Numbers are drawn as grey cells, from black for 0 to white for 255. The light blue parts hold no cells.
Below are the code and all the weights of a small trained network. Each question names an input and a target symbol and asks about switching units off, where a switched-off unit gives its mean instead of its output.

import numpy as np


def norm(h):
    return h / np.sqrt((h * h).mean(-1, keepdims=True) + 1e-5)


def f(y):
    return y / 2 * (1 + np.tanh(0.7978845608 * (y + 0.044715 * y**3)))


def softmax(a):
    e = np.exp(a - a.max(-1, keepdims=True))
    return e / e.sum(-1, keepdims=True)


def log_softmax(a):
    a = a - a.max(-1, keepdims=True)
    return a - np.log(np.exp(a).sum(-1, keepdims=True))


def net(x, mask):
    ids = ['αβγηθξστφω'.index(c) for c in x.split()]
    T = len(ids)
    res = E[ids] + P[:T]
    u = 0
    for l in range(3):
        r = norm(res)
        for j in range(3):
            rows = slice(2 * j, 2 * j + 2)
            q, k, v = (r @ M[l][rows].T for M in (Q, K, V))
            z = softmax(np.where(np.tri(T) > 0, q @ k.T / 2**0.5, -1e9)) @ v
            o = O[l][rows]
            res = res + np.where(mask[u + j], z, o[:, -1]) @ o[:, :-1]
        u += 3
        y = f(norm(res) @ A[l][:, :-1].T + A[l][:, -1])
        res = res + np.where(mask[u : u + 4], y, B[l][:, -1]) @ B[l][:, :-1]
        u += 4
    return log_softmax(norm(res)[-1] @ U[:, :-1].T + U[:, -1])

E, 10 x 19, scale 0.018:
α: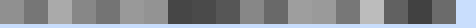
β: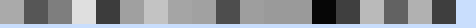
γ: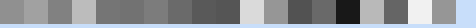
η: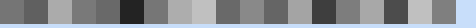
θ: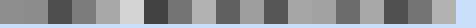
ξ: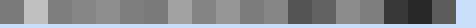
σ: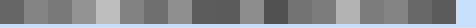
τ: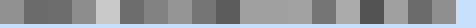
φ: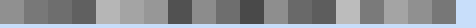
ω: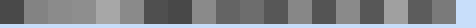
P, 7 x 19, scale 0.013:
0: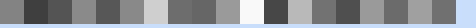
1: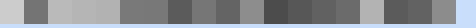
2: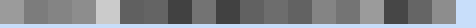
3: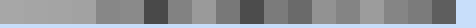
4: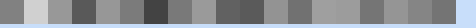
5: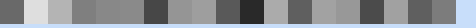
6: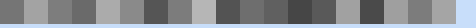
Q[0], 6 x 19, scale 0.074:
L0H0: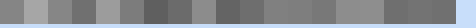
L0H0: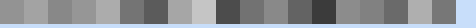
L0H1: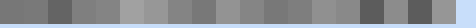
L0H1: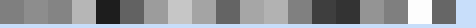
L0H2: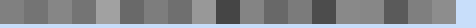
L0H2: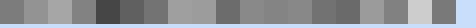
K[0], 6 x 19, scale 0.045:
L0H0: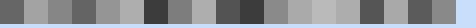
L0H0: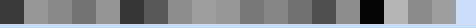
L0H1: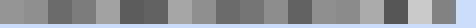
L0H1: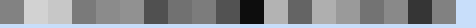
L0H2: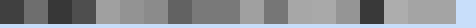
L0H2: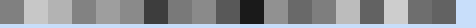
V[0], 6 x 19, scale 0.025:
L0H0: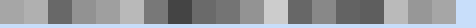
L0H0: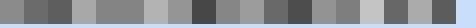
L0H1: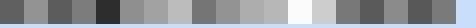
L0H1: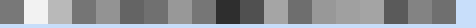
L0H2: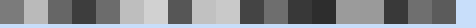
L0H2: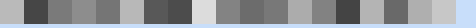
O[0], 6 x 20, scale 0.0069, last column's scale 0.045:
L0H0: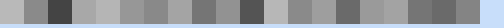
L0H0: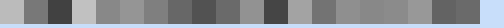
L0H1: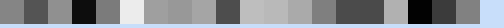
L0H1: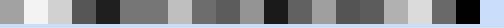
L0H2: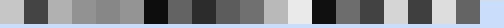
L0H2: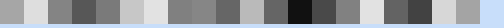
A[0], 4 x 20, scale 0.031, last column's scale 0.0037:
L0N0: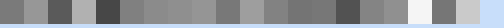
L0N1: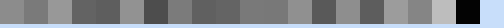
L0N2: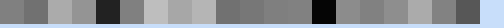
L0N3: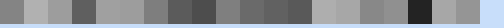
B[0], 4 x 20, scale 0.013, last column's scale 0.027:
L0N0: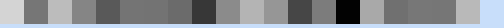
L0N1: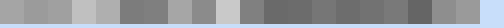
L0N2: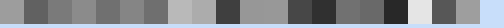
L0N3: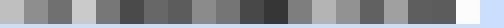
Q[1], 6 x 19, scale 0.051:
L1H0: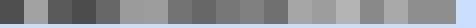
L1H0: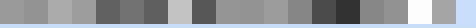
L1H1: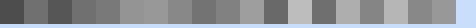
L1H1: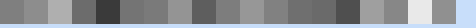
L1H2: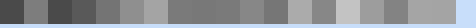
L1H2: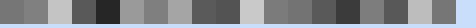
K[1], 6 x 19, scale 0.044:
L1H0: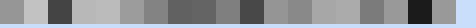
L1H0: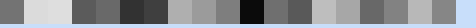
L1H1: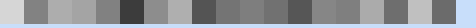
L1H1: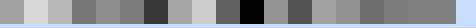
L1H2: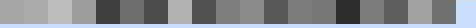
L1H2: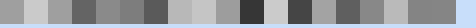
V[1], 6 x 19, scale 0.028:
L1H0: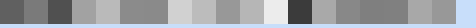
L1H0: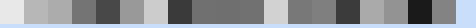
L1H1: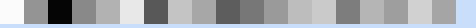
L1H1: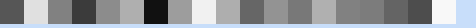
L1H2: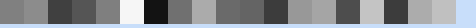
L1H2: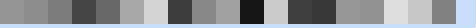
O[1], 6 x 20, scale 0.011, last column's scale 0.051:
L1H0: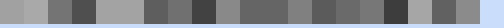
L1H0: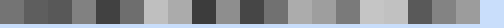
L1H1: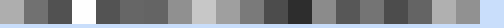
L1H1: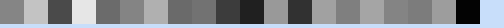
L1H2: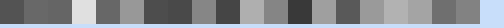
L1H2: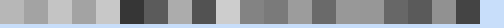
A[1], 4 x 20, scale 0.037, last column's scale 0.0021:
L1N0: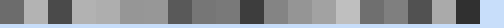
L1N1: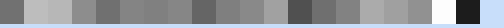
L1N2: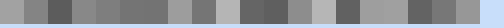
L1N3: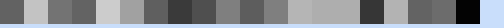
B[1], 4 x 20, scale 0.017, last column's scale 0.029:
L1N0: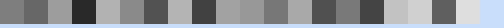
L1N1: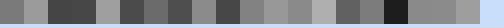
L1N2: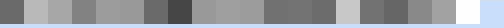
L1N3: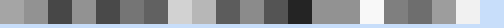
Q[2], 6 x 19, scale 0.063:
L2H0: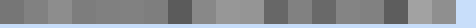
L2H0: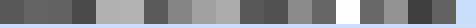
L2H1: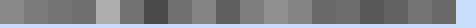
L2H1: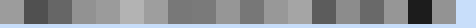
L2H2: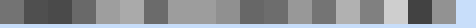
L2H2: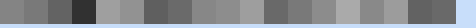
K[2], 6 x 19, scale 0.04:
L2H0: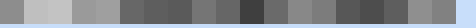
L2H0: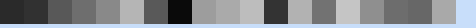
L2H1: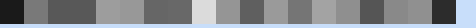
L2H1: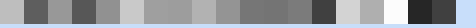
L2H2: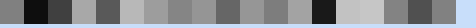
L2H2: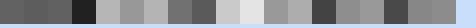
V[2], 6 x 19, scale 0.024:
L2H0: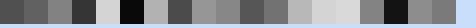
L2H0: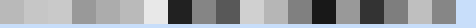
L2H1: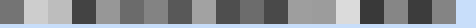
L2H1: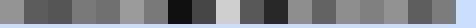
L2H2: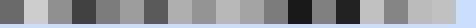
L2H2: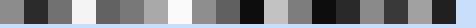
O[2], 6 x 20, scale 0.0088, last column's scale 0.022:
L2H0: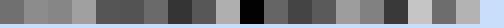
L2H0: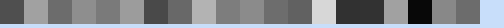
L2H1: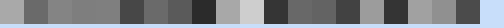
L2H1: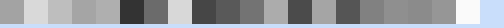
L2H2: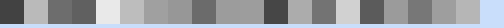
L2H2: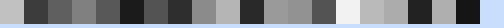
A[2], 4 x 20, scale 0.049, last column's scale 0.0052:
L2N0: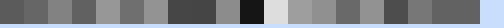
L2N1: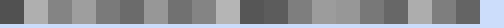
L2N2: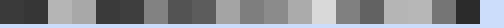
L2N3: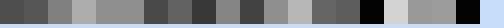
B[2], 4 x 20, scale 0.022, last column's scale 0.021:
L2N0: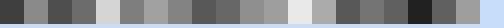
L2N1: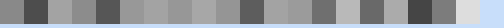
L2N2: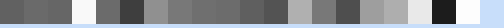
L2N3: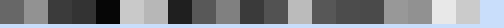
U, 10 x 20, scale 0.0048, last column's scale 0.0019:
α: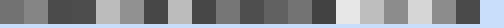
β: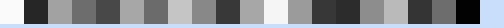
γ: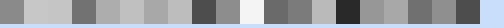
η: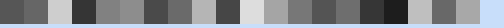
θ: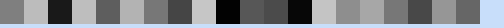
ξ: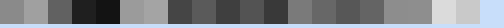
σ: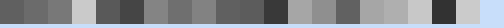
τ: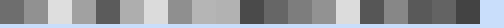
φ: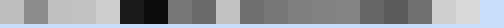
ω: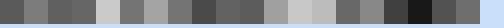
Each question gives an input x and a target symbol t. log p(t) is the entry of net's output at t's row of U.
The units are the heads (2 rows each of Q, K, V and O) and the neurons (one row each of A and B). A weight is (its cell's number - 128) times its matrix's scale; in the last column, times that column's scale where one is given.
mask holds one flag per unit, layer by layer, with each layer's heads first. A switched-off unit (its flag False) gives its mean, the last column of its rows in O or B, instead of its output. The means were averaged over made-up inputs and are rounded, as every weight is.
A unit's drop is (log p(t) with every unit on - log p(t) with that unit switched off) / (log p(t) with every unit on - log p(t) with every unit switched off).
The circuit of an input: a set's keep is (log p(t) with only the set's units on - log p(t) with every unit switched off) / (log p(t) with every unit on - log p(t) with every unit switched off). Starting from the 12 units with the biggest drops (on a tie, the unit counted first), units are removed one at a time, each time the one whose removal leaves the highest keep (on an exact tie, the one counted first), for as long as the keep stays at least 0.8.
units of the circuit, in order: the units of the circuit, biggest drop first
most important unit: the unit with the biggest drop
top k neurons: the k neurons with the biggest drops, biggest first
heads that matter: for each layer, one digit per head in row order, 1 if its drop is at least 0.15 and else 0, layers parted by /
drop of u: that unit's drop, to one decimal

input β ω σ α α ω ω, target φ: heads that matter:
001 / 000 / 000
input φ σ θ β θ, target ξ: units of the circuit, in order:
L2N3; L0H2
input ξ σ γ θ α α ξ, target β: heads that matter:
011 / 000 / 000
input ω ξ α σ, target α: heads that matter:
010 / 010 / 000
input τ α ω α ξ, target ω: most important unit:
L2N0
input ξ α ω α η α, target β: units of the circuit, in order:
L0H2; L0H1
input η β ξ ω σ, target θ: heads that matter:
100 / 000 / 000
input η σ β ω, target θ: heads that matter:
110 / 000 / 000
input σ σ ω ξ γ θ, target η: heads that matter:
101 / 100 / 000
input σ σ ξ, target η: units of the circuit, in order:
L1H0; L0H2
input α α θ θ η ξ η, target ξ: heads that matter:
011 / 000 / 000
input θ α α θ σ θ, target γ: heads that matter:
001 / 000 / 000
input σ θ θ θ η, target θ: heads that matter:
000 / 010 / 000
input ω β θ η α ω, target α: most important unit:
L1N3
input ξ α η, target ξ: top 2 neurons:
L0N0; L0N1
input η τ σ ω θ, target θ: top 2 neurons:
L0N3; L1N3
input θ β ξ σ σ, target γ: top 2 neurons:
L1N0; L1N2
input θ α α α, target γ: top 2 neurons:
L1N0; L1N2
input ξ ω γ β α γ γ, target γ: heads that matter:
010 / 000 / 100
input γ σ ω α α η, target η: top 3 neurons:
L0N2; L0N3; L2N3
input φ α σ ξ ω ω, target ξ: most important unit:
L2N3
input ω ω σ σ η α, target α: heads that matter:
000 / 010 / 000
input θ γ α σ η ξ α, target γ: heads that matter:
011 / 000 / 000
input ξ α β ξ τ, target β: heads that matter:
001 / 000 / 000
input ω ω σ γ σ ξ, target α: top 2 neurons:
L1N3; L1N0
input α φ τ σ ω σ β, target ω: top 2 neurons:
L1N1; L2N0
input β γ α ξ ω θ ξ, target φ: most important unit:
L0H2
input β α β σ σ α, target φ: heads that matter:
000 / 000 / 000
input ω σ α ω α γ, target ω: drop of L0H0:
0.8
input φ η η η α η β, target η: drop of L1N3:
0.2
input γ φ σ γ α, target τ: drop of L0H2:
0.1
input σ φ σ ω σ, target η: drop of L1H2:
0.0
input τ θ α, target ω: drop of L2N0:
0.3
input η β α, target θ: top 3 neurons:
L0N3; L1N3; L0N2
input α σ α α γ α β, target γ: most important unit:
L0H1
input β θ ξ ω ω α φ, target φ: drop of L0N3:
0.2
